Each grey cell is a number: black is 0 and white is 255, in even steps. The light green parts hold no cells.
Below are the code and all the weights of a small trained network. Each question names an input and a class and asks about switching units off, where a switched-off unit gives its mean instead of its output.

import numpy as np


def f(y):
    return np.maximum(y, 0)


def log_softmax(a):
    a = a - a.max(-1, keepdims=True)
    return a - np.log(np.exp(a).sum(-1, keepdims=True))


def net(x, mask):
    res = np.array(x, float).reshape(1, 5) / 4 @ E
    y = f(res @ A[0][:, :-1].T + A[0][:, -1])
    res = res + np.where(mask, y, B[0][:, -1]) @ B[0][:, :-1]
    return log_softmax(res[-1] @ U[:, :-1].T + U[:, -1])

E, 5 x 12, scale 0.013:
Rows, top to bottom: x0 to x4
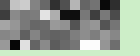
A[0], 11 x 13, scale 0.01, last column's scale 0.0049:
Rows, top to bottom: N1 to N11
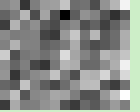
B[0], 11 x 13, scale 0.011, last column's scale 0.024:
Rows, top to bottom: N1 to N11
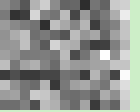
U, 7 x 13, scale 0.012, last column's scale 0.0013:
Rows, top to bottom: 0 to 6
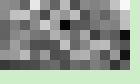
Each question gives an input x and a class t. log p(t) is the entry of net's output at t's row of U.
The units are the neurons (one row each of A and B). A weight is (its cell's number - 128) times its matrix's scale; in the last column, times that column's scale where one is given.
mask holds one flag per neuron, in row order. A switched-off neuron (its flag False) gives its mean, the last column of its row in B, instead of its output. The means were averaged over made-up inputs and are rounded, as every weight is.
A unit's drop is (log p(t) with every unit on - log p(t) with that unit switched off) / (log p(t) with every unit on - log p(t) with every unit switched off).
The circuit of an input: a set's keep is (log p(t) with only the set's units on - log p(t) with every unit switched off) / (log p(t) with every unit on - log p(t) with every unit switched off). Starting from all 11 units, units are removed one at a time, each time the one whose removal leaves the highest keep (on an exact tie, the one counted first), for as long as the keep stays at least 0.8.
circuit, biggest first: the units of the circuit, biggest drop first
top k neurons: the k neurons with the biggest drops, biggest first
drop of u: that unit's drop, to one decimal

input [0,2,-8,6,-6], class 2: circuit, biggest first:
(N2)
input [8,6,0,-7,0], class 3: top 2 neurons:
(N3, N11)
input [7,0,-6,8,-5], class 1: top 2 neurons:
(N5, N4)
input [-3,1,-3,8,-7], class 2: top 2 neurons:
(N2, N11)
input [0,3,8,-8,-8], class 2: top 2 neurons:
(N1, N10)
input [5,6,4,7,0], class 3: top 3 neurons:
(N11, N3, N1)
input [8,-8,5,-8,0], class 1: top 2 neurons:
(N5, N3)
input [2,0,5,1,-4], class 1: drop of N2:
0.2
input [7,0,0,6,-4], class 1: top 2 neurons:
(N5, N4)
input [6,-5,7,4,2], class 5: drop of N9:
0.1
